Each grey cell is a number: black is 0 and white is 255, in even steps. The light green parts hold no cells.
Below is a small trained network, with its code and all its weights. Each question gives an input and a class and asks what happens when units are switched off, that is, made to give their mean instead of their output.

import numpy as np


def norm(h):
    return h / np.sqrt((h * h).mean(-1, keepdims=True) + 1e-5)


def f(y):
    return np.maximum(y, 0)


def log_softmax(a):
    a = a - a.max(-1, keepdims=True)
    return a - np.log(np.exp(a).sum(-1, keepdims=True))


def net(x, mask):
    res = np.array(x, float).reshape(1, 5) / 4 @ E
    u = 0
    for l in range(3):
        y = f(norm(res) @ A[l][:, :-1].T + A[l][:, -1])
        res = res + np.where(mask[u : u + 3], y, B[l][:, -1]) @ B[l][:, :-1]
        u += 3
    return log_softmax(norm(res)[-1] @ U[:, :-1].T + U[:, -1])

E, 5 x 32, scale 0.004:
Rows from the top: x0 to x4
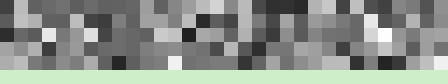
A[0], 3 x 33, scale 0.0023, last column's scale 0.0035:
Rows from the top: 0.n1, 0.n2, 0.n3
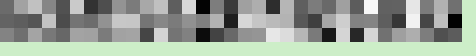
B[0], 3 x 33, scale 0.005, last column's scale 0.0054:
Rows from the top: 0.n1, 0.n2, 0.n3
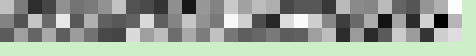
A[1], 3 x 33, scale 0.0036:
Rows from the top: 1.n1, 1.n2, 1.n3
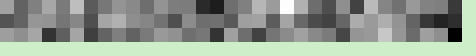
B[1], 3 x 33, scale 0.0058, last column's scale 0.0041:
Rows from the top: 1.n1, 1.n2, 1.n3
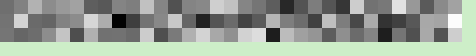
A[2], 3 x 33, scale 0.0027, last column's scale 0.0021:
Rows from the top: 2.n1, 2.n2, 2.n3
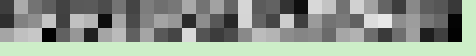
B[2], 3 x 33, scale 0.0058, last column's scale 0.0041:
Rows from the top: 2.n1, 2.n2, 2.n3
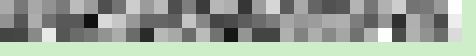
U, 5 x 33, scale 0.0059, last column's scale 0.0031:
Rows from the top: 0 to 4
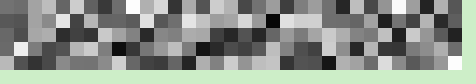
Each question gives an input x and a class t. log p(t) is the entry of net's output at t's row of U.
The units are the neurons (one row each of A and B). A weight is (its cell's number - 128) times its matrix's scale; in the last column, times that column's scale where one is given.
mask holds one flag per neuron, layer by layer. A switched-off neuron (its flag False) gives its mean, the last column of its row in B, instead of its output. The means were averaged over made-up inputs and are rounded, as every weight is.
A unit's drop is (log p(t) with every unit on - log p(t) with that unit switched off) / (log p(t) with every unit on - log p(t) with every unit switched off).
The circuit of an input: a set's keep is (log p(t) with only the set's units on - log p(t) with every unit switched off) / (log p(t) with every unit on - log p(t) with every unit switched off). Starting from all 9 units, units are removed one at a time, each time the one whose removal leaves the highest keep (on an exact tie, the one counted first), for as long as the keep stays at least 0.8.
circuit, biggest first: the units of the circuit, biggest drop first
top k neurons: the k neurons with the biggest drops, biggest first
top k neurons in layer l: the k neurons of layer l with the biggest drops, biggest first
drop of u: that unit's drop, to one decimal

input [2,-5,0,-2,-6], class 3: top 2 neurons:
1.n2, 0.n1
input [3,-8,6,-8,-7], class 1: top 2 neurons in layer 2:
2.n1, 2.n3
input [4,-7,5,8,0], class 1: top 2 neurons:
0.n1, 1.n3
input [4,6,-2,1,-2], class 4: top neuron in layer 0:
0.n1
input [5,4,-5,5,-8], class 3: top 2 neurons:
1.n2, 0.n3
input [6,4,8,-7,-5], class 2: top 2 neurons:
2.n2, 0.n3
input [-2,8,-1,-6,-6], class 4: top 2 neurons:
0.n1, 1.n3
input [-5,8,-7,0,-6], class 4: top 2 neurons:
0.n1, 1.n1
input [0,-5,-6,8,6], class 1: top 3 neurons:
1.n3, 0.n1, 1.n2
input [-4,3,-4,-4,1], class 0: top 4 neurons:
0.n3, 1.n3, 1.n2, 2.n2
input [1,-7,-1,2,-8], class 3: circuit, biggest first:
1.n2, 0.n1
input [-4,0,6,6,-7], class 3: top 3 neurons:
1.n2, 0.n2, 2.n3
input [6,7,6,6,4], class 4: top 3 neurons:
0.n1, 0.n3, 1.n2
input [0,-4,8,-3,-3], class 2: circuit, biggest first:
2.n2
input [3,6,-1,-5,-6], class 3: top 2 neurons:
1.n2, 1.n3
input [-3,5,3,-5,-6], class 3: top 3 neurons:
1.n2, 1.n3, 0.n3
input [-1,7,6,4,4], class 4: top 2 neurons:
0.n1, 1.n2
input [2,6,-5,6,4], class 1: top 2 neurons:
1.n3, 1.n2
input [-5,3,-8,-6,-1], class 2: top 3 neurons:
2.n3, 1.n3, 2.n1
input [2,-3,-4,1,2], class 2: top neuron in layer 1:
1.n2
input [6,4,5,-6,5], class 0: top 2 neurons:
2.n1, 1.n2
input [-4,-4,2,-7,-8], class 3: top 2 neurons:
1.n2, 1.n3
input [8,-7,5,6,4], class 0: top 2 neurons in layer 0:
0.n1, 0.n2
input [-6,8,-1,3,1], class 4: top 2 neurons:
0.n1, 2.n1
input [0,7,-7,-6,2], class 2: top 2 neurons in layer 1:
1.n3, 1.n2
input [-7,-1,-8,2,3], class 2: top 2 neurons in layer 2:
2.n3, 2.n1
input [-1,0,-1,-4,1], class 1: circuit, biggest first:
0.n2
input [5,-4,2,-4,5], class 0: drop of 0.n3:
-0.1
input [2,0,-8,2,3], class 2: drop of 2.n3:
0.5
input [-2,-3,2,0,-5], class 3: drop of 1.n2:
0.7
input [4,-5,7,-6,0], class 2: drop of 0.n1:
0.5
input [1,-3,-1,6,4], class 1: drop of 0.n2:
0.0
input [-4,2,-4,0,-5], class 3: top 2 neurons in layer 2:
2.n1, 2.n2
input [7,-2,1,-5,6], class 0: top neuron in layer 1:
1.n2
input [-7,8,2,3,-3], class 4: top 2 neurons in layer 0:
0.n1, 0.n2
